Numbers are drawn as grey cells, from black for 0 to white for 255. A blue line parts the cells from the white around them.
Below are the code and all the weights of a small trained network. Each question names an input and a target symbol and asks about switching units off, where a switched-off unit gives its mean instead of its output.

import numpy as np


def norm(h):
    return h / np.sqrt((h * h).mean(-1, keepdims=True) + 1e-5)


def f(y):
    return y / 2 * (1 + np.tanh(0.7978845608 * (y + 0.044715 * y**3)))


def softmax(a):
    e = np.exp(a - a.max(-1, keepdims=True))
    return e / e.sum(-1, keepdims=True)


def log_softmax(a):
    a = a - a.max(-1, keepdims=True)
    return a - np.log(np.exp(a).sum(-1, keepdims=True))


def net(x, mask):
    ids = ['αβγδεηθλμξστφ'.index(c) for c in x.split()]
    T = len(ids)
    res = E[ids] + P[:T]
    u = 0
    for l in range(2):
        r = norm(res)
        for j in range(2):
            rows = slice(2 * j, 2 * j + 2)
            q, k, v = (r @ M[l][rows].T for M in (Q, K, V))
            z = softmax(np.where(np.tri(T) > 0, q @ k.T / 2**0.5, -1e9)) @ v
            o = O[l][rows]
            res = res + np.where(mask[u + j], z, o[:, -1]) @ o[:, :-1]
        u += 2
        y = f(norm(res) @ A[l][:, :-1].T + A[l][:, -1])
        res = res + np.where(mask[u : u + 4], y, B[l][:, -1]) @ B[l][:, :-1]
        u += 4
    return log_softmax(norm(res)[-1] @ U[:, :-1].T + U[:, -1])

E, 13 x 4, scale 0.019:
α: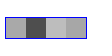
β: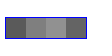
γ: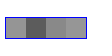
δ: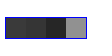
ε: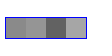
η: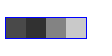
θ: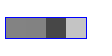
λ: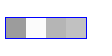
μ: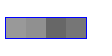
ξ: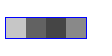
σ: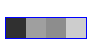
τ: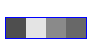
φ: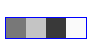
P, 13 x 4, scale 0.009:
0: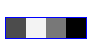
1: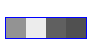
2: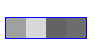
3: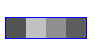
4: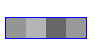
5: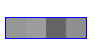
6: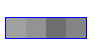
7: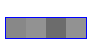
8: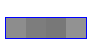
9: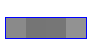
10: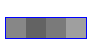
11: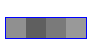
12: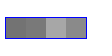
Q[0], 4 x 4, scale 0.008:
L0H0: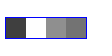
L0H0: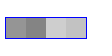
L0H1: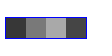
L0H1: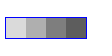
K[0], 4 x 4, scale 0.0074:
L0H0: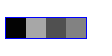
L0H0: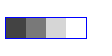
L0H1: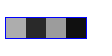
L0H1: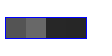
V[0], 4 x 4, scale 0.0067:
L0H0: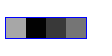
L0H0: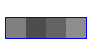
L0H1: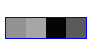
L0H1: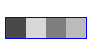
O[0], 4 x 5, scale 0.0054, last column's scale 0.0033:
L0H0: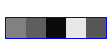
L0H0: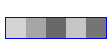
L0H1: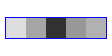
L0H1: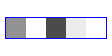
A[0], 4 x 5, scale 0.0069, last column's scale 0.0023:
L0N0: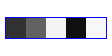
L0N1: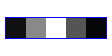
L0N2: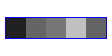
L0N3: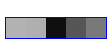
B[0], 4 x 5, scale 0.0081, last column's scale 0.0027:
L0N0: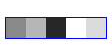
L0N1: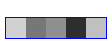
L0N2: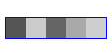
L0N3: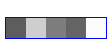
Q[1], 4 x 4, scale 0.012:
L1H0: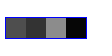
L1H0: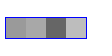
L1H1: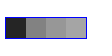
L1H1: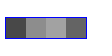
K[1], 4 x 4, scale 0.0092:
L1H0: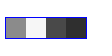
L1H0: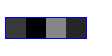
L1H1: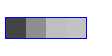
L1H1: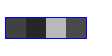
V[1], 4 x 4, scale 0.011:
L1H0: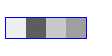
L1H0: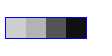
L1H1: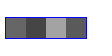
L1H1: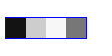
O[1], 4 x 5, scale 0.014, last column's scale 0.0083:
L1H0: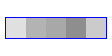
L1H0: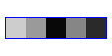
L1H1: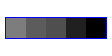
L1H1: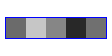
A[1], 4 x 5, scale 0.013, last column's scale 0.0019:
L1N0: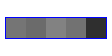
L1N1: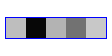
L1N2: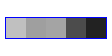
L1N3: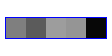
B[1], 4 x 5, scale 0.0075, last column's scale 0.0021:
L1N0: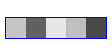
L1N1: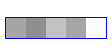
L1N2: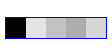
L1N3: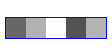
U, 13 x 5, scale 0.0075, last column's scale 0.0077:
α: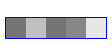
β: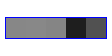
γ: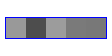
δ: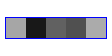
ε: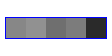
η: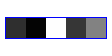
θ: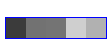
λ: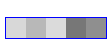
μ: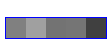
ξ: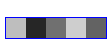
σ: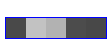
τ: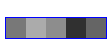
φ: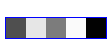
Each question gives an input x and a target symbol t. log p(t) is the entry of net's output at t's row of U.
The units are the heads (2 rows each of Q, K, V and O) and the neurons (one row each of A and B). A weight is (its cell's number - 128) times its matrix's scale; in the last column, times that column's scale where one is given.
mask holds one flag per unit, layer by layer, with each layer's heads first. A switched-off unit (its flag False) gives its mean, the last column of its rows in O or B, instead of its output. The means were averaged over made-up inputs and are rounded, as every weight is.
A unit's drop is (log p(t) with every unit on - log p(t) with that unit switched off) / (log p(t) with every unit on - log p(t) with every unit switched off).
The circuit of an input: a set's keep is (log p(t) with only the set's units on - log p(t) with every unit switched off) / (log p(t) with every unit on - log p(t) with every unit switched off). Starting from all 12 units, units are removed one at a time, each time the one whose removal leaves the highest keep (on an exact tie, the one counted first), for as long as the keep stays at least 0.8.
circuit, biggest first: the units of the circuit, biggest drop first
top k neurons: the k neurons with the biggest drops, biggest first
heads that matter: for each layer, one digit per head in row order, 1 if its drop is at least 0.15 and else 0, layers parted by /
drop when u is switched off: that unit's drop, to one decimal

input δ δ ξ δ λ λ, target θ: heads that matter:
00 / 10
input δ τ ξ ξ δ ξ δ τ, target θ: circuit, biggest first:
(L1H0; L1H1)
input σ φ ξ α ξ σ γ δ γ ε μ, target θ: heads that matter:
11 / 10
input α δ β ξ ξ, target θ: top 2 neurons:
(L0N0; L0N3)
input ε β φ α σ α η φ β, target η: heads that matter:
01 / 10
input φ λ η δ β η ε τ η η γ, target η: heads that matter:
00 / 10
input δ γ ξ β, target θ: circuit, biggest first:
(L0N0; L1H0)
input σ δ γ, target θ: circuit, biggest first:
(L1H0)
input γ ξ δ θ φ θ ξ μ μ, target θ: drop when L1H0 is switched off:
0.6
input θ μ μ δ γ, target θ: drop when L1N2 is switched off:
0.0
